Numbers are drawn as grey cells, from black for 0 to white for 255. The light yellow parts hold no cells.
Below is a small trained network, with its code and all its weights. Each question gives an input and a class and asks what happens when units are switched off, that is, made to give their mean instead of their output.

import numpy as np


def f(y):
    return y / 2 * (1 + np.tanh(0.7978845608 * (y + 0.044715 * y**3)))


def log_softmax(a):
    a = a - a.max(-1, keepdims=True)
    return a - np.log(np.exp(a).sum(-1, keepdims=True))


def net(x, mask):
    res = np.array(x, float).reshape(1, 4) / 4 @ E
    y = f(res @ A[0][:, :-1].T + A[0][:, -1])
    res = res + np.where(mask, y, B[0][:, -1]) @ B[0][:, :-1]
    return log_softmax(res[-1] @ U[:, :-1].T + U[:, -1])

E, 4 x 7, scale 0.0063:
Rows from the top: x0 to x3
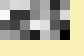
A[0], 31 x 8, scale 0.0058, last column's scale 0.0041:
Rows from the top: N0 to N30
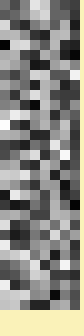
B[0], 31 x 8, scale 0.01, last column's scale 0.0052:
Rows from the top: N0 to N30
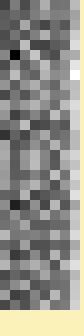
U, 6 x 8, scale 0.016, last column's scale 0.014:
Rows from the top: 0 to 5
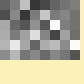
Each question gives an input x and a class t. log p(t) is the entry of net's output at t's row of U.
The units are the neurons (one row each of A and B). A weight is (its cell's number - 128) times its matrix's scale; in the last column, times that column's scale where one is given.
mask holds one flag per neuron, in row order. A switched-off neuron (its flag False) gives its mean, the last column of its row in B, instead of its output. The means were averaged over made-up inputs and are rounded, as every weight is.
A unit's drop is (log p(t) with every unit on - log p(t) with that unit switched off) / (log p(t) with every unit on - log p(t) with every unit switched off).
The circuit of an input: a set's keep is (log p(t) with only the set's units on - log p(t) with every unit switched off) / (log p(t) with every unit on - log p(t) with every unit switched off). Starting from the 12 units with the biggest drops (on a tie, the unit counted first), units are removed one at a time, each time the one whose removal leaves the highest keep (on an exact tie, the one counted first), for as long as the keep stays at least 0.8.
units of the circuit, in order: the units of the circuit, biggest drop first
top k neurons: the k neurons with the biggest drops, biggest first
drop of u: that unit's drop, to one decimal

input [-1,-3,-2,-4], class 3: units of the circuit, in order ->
(N15 N26)
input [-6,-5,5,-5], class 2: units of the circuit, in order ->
(N20)
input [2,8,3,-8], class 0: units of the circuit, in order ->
(N12 N28)
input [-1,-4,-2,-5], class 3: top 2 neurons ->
(N15 N26)
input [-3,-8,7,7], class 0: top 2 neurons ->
(N4 N19)
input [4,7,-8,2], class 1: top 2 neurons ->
(N6 N30)
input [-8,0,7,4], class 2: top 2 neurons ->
(N20 N23)
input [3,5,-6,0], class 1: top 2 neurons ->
(N6 N30)
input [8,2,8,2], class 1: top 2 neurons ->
(N0 N9)
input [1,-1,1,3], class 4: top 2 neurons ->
(N15 N26)
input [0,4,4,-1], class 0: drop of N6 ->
0.2
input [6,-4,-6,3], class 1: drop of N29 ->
-0.1
